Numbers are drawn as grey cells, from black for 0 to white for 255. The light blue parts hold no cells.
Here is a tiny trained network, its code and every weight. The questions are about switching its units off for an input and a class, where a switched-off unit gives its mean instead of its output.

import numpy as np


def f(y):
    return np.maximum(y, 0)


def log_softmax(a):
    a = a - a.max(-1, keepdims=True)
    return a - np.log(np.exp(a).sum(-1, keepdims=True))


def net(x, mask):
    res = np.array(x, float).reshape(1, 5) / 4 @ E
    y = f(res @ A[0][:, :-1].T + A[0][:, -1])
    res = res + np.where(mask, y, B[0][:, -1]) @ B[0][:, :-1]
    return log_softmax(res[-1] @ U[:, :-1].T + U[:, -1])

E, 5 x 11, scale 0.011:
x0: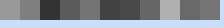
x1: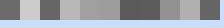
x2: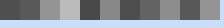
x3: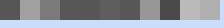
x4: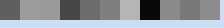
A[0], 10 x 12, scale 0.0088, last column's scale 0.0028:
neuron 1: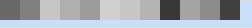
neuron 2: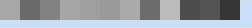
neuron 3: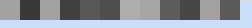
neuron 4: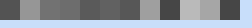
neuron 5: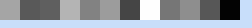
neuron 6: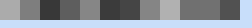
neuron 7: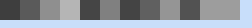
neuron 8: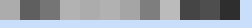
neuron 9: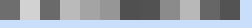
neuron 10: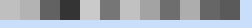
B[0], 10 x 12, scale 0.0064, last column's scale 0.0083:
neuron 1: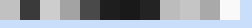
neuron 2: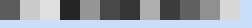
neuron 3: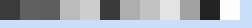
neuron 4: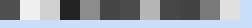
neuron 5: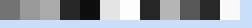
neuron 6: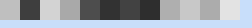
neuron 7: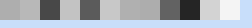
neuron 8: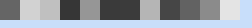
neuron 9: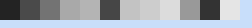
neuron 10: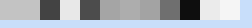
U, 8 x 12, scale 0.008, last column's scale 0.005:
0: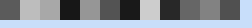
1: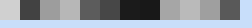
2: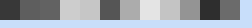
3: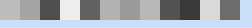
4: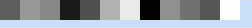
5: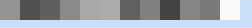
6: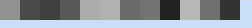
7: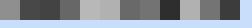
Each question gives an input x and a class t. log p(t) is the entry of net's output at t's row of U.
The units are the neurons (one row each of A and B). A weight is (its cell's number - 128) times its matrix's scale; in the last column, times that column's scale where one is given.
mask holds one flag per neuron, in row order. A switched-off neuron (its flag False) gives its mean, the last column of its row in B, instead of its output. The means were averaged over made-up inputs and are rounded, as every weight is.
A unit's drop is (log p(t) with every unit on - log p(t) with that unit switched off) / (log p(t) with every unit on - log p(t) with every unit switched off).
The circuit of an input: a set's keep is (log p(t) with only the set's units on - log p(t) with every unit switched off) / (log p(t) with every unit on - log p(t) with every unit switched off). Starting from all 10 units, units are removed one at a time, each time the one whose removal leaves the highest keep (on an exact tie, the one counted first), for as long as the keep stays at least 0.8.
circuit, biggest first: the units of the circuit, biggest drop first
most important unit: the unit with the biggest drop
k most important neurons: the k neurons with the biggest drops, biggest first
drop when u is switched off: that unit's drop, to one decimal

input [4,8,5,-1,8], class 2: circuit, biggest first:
(neuron 9)
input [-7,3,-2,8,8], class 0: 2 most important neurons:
(neuron 4; neuron 5)
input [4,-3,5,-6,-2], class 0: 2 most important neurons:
(neuron 8; neuron 2)
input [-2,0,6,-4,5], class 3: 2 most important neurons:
(neuron 7; neuron 5)
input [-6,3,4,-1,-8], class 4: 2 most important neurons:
(neuron 5; neuron 6)
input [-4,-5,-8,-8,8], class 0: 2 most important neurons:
(neuron 2; neuron 8)
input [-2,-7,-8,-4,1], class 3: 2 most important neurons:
(neuron 10; neuron 9)
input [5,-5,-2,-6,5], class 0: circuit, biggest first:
(neuron 2; neuron 5)
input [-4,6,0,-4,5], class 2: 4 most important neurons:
(neuron 9; neuron 5; neuron 6; neuron 4)
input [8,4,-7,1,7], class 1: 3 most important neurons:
(neuron 6; neuron 5; neuron 7)
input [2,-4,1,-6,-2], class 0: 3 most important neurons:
(neuron 8; neuron 2; neuron 9)
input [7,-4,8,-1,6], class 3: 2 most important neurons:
(neuron 7; neuron 1)
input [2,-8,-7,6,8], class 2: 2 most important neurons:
(neuron 3; neuron 5)
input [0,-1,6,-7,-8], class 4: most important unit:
neuron 5
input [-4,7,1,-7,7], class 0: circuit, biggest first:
(neuron 2; neuron 8)
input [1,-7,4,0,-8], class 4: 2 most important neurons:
(neuron 5; neuron 9)
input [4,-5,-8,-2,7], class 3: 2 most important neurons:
(neuron 10; neuron 5)
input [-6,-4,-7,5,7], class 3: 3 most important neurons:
(neuron 10; neuron 5; neuron 6)
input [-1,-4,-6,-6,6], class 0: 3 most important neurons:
(neuron 2; neuron 5; neuron 8)
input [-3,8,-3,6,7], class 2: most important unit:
neuron 9
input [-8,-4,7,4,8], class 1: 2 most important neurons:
(neuron 1; neuron 5)
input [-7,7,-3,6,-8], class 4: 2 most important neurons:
(neuron 5; neuron 3)
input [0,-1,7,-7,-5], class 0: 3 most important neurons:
(neuron 8; neuron 2; neuron 10)
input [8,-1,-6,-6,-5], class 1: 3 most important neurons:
(neuron 6; neuron 4; neuron 7)
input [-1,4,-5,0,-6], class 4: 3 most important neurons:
(neuron 5; neuron 7; neuron 3)
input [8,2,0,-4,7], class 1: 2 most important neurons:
(neuron 6; neuron 5)
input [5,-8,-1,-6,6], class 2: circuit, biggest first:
(neuron 3)
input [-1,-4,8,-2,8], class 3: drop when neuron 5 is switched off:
0.3
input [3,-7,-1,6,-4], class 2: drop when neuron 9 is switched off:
-0.1
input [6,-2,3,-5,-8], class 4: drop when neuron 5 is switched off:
1.2
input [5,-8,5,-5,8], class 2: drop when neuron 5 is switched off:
0.3
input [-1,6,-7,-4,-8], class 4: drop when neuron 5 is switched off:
1.3
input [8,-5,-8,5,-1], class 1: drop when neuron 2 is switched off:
0.0
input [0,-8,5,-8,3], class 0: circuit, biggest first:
(neuron 2)
